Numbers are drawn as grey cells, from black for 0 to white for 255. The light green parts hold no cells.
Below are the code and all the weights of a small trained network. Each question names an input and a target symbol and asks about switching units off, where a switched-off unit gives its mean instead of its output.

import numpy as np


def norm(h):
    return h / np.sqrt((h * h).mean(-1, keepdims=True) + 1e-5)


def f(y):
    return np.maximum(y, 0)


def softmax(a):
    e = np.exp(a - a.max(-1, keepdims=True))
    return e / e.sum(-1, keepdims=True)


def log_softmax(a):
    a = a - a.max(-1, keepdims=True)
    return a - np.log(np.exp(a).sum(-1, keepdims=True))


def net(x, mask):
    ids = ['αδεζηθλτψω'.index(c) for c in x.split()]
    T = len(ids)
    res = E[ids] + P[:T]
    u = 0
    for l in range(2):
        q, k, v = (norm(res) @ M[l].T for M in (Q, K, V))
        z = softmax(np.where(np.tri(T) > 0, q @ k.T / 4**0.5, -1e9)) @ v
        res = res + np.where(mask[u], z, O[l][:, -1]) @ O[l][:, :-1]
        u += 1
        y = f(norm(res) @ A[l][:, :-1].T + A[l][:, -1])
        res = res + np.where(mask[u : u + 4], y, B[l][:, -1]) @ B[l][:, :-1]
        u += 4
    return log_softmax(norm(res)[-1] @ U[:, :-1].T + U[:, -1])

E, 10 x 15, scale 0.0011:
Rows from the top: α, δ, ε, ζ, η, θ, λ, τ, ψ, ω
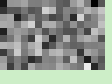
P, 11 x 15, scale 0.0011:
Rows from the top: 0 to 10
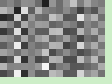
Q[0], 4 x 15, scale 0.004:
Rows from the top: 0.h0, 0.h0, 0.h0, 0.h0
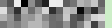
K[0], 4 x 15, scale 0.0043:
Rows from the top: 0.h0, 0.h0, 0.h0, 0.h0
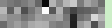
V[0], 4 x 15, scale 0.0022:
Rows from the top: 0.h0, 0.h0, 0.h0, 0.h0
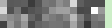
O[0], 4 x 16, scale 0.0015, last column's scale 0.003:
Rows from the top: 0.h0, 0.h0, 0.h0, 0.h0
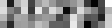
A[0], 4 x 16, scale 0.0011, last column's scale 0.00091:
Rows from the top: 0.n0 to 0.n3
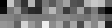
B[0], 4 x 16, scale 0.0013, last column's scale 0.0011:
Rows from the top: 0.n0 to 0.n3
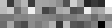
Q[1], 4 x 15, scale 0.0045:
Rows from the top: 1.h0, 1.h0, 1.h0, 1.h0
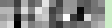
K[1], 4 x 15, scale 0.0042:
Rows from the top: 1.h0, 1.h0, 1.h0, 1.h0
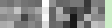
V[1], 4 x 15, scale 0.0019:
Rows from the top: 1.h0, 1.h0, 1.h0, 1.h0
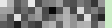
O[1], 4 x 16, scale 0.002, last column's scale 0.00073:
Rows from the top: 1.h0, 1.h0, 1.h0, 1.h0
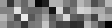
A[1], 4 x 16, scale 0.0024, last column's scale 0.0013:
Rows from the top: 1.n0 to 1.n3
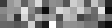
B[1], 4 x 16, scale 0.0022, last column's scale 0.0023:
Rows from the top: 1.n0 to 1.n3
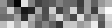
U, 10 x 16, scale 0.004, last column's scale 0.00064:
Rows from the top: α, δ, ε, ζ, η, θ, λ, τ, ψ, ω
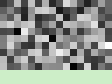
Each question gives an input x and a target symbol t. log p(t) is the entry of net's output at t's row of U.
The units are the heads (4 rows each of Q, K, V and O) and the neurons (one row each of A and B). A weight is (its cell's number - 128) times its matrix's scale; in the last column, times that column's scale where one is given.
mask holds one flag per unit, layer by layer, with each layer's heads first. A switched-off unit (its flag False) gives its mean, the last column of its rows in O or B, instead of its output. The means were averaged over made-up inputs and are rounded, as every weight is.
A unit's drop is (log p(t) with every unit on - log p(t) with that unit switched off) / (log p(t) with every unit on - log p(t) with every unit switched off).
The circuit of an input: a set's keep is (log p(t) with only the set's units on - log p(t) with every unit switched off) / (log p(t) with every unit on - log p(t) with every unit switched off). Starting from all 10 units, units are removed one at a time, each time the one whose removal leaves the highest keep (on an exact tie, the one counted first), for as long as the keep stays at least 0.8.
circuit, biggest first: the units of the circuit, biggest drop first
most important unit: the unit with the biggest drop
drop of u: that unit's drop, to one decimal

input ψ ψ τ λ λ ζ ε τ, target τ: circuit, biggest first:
1.n2, 0.h0, 1.h0
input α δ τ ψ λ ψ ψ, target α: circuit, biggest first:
0.h0
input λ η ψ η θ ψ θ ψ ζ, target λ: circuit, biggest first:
1.h0, 1.n1
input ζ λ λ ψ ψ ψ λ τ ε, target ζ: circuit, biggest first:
1.n3, 1.h0
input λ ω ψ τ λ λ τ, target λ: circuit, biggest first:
1.h0, 1.n1
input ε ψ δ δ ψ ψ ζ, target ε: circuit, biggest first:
1.h0, 0.h0
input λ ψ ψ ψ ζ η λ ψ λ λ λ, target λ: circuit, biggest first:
1.n1, 1.h0
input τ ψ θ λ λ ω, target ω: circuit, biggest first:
0.h0, 1.h0
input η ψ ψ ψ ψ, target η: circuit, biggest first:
1.n0, 0.h0
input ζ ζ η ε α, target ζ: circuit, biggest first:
1.n3, 0.h0
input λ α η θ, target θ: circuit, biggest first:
1.h0, 0.h0
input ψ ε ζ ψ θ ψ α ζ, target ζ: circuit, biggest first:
1.h0, 0.h0, 1.n3
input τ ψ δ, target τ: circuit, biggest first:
1.h0, 1.n2, 0.h0
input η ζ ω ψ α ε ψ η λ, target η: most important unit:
1.n0
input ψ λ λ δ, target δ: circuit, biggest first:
1.h0, 0.h0
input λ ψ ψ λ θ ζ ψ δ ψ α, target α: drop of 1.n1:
0.0
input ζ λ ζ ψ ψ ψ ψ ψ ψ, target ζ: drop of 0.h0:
0.1
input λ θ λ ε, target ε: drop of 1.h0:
0.4
